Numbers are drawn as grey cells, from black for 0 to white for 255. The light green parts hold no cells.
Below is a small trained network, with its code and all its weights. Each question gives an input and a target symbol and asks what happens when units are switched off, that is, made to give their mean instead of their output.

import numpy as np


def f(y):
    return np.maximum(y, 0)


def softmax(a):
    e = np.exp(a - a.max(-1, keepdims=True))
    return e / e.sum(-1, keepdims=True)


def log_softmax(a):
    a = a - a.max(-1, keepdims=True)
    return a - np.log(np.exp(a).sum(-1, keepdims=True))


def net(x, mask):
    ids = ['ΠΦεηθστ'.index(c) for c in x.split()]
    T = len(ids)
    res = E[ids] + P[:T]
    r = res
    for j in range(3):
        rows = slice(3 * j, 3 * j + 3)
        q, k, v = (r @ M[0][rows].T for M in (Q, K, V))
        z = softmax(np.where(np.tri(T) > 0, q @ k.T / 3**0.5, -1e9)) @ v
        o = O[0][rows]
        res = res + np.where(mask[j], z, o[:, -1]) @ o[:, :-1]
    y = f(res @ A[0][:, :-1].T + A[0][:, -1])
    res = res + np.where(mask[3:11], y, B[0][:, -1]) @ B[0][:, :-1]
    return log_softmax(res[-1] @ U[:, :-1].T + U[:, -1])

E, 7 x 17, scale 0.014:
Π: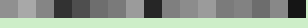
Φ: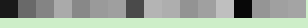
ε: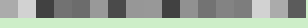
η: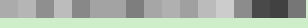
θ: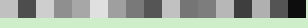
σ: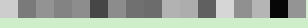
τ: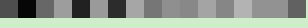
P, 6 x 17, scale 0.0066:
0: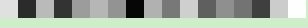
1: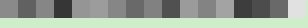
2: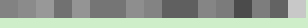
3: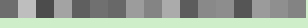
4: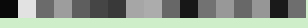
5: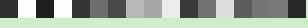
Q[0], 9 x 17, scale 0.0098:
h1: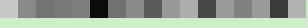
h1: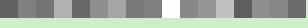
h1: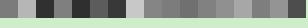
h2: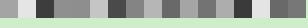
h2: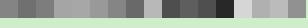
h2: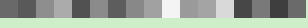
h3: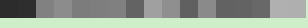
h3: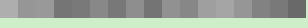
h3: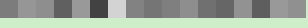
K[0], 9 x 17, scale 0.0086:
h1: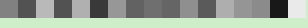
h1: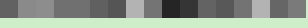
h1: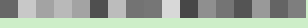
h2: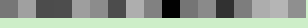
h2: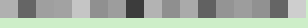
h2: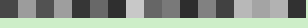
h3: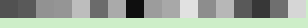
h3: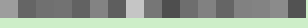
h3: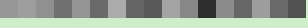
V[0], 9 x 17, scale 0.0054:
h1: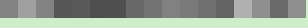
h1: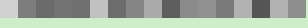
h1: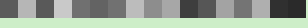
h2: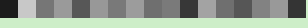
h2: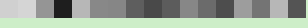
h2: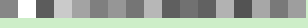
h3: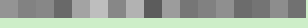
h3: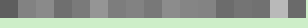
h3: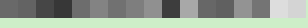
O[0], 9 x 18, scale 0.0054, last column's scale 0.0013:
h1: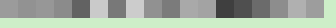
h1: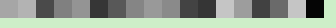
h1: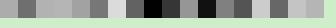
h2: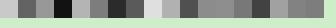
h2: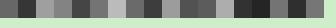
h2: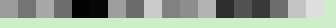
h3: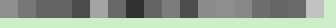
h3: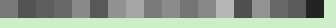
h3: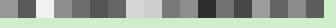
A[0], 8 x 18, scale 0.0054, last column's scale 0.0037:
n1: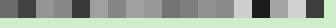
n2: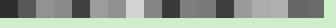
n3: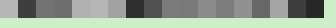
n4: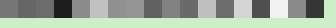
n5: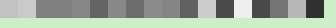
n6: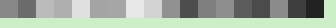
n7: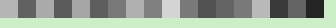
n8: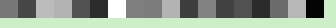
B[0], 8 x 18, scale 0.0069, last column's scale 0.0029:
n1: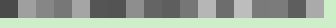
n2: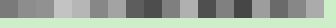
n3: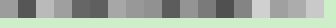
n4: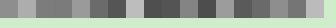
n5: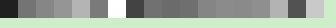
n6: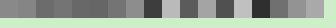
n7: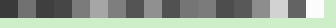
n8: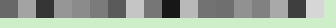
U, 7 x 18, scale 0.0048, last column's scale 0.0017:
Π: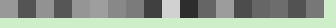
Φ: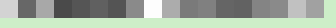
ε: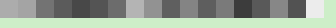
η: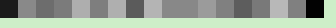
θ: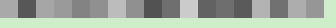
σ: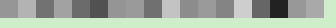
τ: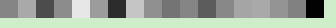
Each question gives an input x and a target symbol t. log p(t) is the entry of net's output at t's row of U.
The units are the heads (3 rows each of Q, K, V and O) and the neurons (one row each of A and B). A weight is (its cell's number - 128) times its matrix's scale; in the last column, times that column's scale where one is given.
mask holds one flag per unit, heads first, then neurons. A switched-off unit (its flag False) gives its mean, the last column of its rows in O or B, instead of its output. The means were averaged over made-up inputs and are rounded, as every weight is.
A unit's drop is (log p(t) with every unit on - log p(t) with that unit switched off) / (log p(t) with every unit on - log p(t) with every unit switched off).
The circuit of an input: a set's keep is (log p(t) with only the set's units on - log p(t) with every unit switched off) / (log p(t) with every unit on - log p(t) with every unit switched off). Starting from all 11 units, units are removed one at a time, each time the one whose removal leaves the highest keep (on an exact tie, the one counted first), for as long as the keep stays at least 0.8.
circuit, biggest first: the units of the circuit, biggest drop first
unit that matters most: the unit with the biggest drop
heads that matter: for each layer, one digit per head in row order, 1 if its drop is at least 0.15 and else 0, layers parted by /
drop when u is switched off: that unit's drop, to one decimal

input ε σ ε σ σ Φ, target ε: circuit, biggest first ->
(h2; n8)
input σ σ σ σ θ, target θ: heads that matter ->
101
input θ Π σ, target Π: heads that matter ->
010
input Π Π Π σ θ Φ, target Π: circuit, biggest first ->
(h2; n6)
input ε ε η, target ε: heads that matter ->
011
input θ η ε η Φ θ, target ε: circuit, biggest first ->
(h2; n8; h3)
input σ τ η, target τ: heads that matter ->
010
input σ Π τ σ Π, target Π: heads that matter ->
010
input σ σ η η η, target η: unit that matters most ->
n5
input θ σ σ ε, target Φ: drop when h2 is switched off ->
0.9
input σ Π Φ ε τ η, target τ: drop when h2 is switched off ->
1.4
